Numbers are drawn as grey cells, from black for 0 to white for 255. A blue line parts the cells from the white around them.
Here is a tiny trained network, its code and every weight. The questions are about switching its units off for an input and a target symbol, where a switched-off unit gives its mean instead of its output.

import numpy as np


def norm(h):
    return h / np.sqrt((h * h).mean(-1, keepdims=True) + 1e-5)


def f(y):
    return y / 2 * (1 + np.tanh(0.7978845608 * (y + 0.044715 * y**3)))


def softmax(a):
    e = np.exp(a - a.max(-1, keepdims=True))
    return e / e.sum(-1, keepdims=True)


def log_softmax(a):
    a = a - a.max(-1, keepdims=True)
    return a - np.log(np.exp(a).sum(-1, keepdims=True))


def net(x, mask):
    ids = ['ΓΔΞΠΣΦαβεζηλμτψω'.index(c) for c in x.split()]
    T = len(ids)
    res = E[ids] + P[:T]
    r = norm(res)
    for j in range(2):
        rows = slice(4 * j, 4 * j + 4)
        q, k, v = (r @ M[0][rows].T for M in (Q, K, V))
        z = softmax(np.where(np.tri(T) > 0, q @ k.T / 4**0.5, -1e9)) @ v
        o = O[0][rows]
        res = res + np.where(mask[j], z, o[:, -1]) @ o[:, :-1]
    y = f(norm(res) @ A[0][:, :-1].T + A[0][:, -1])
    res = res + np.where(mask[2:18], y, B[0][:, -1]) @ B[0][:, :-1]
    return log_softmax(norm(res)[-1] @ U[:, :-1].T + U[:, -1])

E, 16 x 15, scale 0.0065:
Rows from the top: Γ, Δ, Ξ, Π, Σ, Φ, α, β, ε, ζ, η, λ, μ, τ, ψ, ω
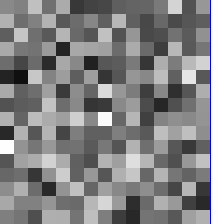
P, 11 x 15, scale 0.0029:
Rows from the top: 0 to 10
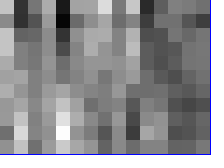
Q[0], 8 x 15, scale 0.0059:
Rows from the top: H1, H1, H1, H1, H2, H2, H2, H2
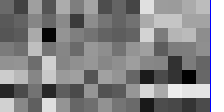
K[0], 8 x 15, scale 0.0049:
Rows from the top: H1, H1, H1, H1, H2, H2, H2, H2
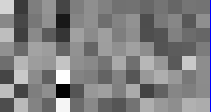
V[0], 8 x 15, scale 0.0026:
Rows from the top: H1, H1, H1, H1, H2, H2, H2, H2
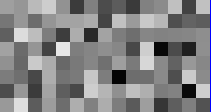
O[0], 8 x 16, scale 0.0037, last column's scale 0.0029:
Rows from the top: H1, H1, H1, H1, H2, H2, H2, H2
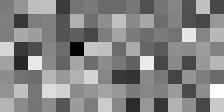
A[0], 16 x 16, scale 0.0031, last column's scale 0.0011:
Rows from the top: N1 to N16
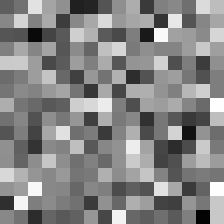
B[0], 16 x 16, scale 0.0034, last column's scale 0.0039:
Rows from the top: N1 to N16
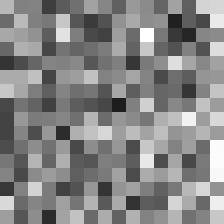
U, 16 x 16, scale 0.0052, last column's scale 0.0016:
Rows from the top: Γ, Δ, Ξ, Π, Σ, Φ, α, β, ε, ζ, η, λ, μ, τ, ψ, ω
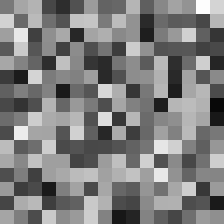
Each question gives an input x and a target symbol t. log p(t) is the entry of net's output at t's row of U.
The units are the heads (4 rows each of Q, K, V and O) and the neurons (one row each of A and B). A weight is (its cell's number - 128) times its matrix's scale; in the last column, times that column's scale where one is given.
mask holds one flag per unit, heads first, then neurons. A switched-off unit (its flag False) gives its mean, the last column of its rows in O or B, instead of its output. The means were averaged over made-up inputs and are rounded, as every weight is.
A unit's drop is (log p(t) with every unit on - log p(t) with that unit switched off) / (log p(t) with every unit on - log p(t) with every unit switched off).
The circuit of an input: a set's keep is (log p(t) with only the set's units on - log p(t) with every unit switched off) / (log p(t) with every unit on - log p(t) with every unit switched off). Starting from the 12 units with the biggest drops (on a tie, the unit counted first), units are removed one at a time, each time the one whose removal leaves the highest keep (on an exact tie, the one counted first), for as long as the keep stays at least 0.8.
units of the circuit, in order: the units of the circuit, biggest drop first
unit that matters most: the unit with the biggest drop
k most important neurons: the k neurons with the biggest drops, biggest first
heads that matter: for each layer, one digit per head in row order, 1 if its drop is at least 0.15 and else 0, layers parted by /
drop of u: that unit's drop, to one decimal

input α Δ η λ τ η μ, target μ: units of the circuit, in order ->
N10
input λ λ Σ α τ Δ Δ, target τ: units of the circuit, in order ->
H2; N16
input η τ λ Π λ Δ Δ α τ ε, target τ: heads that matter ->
11
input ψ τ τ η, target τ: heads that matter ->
11
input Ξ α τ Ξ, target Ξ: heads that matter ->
00
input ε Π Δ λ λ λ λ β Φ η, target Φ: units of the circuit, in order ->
H2; N14
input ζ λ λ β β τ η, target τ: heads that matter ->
01
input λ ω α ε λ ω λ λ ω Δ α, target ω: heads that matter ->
01
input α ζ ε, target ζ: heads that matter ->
10
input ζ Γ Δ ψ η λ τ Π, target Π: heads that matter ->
00
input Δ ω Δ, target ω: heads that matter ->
01
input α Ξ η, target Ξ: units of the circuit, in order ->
H2; H1
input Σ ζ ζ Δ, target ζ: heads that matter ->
10
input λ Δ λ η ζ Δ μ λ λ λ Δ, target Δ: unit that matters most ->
N6
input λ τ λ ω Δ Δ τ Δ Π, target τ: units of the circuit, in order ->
H2; H1
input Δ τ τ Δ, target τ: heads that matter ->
10
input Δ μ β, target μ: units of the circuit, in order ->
H1; H2; N10
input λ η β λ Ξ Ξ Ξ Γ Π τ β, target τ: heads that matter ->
01
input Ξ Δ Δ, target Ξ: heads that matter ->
11
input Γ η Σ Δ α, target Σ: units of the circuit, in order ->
H2; N3
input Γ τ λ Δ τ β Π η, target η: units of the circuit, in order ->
N4; N5
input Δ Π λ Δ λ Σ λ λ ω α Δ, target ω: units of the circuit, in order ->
H2
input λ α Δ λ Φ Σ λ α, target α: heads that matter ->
00
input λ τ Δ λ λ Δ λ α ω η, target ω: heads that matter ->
01
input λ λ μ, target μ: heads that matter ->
00
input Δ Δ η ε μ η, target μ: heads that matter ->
11
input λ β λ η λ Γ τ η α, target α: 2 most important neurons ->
N15; N12
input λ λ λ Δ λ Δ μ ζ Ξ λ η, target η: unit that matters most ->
N5
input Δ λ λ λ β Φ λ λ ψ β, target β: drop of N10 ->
0.4
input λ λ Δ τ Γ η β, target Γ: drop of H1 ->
0.2
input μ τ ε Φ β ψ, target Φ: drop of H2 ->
0.7
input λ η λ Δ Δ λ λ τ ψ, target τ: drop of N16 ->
0.3
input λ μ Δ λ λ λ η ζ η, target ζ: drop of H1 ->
0.7
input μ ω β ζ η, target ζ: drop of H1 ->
0.9
